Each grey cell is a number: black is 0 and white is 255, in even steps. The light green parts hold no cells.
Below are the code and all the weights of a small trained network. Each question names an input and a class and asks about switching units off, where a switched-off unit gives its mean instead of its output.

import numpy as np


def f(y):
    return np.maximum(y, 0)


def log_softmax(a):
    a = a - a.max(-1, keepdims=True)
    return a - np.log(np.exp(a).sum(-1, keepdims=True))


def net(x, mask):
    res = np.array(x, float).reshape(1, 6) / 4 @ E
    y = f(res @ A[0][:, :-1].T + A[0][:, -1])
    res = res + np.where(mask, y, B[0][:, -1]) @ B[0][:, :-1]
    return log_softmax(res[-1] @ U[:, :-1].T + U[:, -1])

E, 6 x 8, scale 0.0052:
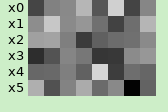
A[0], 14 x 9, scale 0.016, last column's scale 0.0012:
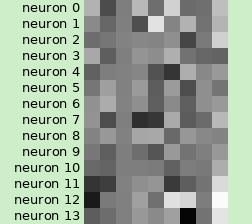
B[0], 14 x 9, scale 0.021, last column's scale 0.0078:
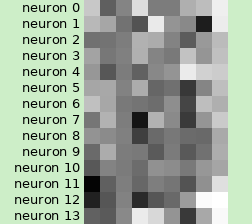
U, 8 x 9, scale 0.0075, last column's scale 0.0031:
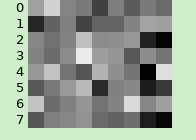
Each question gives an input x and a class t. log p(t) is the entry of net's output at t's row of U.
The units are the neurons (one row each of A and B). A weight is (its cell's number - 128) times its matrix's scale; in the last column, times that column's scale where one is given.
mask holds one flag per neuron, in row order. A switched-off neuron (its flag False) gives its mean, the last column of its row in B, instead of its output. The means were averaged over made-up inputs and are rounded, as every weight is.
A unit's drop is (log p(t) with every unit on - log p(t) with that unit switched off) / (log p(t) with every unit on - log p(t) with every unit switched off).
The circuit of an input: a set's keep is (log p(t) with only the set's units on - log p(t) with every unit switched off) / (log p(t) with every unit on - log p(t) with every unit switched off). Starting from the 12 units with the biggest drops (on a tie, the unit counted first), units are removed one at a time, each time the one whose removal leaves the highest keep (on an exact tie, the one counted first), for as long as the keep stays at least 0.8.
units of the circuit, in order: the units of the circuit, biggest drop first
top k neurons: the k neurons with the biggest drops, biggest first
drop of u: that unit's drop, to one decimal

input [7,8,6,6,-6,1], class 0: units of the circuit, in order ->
[neuron 6; neuron 5]
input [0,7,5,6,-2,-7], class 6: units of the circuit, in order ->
[neuron 4]
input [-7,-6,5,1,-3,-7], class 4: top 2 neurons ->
[neuron 1; neuron 0]
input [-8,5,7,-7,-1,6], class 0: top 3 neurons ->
[neuron 6; neuron 1; neuron 13]
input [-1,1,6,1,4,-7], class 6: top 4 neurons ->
[neuron 4; neuron 7; neuron 11; neuron 9]
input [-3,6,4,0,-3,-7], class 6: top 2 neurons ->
[neuron 12; neuron 4]
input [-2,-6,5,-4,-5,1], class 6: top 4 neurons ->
[neuron 0; neuron 13; neuron 3; neuron 11]
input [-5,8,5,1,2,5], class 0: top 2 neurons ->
[neuron 12; neuron 13]
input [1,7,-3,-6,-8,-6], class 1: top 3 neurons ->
[neuron 12; neuron 1; neuron 0]
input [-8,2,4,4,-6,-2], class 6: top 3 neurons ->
[neuron 12; neuron 11; neuron 4]
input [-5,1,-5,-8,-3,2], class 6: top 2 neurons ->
[neuron 13; neuron 0]
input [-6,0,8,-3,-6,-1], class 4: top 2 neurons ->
[neuron 12; neuron 0]
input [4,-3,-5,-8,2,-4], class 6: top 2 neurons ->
[neuron 11; neuron 0]
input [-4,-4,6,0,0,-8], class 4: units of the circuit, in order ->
[neuron 1]
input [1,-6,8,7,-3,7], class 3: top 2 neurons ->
[neuron 13; neuron 12]
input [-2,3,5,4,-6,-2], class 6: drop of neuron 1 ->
-0.1
